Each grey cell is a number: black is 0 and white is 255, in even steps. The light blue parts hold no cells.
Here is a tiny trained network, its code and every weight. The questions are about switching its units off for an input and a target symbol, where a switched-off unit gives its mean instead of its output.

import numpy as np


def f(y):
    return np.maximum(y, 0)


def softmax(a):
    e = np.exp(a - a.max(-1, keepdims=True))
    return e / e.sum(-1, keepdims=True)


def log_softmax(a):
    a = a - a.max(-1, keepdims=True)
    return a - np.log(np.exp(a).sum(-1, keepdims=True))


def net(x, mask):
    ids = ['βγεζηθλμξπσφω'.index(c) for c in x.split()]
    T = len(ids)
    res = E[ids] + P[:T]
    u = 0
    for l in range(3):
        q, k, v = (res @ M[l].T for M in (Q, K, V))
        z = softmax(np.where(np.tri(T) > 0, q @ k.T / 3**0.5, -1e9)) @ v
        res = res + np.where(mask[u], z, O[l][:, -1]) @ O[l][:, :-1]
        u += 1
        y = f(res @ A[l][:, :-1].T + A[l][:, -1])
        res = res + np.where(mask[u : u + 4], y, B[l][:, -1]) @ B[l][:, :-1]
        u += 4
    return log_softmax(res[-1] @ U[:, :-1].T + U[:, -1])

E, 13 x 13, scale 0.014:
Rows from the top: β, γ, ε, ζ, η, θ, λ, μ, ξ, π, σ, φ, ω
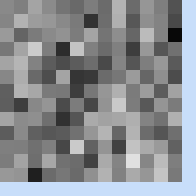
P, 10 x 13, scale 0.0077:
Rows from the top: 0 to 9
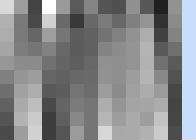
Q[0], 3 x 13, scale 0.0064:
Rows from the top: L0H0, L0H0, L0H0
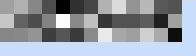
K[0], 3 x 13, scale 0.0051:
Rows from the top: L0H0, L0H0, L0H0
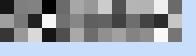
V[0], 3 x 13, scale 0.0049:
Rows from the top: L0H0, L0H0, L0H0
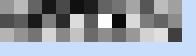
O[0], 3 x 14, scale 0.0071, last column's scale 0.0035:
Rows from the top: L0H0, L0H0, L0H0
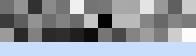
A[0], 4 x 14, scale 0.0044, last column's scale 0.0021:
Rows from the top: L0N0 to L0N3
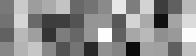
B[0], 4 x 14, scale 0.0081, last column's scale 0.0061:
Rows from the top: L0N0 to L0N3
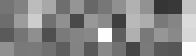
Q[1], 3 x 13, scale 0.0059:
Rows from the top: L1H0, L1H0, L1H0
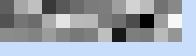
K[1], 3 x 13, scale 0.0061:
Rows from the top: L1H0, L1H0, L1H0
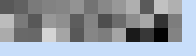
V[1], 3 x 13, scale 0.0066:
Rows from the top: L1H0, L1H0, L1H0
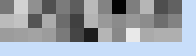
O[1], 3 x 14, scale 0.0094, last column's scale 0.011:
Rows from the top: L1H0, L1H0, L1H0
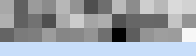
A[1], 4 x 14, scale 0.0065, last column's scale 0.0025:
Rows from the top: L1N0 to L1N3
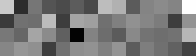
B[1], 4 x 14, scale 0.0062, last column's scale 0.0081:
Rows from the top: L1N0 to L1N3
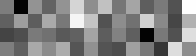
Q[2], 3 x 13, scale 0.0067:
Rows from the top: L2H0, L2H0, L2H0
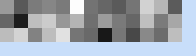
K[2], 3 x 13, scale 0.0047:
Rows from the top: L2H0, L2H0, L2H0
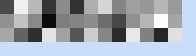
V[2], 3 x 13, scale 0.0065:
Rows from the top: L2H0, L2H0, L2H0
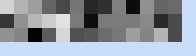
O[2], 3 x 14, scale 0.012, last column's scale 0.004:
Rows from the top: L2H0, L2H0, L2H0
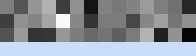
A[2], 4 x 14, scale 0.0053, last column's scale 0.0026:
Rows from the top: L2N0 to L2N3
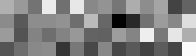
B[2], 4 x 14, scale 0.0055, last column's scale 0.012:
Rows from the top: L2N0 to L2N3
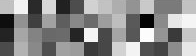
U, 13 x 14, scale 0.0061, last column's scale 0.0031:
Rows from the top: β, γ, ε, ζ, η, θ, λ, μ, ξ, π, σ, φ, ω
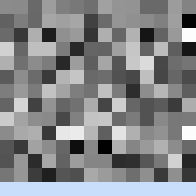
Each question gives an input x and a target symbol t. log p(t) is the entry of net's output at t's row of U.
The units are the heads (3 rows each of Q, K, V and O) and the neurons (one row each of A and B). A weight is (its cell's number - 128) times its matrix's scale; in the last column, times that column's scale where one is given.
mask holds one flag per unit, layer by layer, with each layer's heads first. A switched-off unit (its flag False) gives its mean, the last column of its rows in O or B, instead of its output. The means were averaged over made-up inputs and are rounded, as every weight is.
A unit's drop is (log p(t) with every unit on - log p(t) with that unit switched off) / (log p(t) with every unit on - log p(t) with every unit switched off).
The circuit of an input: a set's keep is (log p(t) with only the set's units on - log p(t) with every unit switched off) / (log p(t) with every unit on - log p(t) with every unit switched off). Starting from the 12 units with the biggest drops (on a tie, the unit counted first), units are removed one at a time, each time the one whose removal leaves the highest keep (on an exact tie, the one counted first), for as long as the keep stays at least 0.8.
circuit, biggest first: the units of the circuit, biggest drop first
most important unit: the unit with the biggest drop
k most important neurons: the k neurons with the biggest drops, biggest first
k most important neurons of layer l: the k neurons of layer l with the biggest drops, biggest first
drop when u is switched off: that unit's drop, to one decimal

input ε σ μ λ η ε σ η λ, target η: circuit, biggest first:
[L2H0, L0N0]
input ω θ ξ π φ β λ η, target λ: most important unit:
L0H0
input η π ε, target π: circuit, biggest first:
[L1H0, L2H0, L0N1]
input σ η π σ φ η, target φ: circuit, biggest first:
[L1H0, L2N1, L0N2]
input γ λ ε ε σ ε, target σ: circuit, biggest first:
[L0H0, L1H0]
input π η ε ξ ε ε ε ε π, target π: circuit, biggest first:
[L1H0, L2H0, L0N1]
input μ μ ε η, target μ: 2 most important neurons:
[L0N1, L1N1]
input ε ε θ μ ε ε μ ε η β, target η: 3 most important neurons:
[L1N1, L2N0, L2N1]
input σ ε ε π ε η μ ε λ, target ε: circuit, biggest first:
[L0N2, L2N0]
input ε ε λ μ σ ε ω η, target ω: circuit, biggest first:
[L2H0, L0N2, L0N3, L1H0]
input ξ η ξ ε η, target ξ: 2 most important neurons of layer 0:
[L0N1, L0N3]
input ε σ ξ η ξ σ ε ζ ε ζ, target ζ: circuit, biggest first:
[L2H0, L1H0]
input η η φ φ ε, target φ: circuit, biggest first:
[L1H0, L2N1]
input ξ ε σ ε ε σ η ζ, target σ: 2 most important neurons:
[L0N1, L2N2]
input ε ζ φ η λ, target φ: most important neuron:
[L0N3]
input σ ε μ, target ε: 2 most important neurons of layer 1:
[L1N0, L1N2]
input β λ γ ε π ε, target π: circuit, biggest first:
[L2H0, L1H0, L0N1]
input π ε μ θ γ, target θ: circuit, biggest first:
[L2H0, L0H0]
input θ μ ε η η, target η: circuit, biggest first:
[L0H0, L2H0]
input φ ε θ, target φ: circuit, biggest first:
[L1H0, L2N1]
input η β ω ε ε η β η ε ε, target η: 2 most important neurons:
[L2N1, L1N2]
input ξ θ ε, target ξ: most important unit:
L0N1
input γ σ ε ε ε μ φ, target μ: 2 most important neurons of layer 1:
[L1N1, L1N2]
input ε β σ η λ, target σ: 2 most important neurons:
[L0N1, L2N2]
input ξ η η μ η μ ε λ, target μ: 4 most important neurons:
[L1N1, L0N1, L0N0, L1N0]
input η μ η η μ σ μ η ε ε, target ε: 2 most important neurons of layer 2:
[L2N3, L2N2]
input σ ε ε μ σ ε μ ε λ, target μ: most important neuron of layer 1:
[L1N1]
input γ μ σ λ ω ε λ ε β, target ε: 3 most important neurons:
[L1N1, L2N2, L0N3]
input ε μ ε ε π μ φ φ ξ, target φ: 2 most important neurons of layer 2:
[L2N1, L2N3]
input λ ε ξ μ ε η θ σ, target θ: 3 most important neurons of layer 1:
[L1N1, L1N3, L1N0]
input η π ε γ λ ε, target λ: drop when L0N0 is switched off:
0.1
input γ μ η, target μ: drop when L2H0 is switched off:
0.0
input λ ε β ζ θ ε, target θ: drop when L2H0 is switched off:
1.2
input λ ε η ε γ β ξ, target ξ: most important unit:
L1H0
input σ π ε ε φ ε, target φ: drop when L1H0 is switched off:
0.7
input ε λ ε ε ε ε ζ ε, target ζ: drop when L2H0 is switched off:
0.6
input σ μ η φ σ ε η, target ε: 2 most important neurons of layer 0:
[L0N3, L0N0]
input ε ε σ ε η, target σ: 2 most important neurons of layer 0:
[L0N1, L0N2]
